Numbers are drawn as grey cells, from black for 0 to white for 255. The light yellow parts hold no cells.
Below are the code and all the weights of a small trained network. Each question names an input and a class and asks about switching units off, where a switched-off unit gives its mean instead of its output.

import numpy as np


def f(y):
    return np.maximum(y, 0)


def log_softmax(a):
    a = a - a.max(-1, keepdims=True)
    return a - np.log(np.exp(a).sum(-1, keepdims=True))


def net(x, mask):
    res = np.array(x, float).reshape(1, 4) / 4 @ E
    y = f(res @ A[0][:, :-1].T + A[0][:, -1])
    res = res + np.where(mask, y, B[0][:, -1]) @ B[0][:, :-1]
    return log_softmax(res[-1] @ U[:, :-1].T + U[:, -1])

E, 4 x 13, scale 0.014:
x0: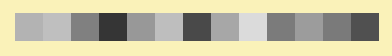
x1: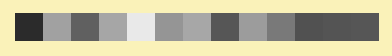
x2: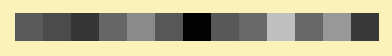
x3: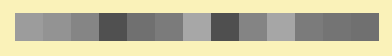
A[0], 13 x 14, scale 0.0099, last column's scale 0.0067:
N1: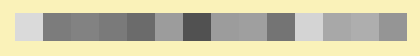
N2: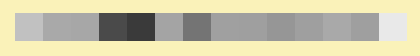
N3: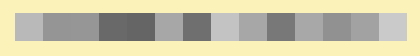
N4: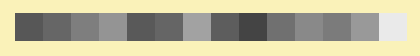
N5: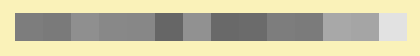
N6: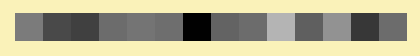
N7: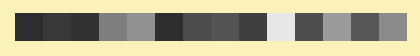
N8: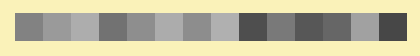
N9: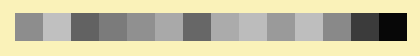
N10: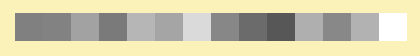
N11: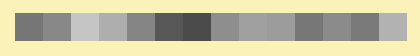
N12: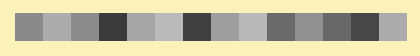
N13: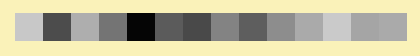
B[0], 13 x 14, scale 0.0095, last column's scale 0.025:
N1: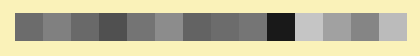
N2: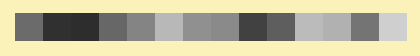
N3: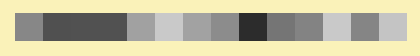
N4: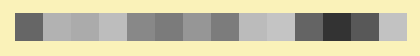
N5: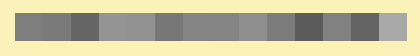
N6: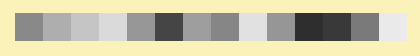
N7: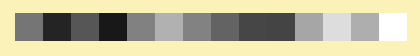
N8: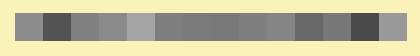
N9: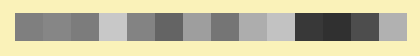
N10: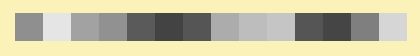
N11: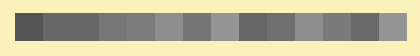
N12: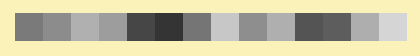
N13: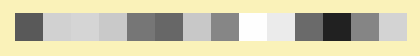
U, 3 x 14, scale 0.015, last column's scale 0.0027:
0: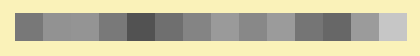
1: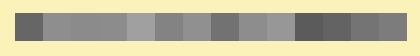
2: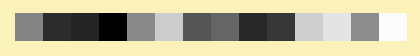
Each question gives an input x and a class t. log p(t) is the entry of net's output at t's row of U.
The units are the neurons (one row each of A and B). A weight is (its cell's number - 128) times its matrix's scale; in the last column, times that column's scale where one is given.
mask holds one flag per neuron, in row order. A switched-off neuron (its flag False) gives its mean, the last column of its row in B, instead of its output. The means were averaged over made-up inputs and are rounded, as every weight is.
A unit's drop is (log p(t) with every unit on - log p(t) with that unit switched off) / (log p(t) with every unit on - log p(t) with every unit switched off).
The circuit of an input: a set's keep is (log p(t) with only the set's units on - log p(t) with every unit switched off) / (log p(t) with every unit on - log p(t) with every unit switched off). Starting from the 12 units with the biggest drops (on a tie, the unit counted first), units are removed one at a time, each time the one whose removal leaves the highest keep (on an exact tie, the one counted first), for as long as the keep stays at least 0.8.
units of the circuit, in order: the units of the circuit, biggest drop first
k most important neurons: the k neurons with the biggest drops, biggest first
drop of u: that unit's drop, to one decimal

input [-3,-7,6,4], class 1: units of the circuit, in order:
(N6 N12)
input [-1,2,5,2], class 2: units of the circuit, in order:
(N7)
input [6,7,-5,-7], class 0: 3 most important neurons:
(N12 N10 N6)
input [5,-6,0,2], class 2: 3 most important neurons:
(N2 N3 N1)
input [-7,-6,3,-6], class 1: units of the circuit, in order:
(N12 N4)
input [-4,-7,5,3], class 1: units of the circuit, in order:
(N12 N6)
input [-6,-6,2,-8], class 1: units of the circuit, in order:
(N12 N4)
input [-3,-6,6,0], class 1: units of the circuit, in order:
(N6 N12)
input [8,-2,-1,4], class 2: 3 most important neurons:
(N2 N3 N6)
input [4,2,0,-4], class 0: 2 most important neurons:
(N7 N12)
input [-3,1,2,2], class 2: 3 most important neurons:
(N13 N7 N10)
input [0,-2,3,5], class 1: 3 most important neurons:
(N12 N10 N6)
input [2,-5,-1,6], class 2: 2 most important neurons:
(N2 N6)
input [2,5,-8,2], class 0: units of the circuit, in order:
(N10)
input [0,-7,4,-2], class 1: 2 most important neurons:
(N13 N12)
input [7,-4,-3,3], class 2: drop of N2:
0.6
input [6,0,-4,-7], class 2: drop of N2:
0.2
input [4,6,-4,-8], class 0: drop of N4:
0.1
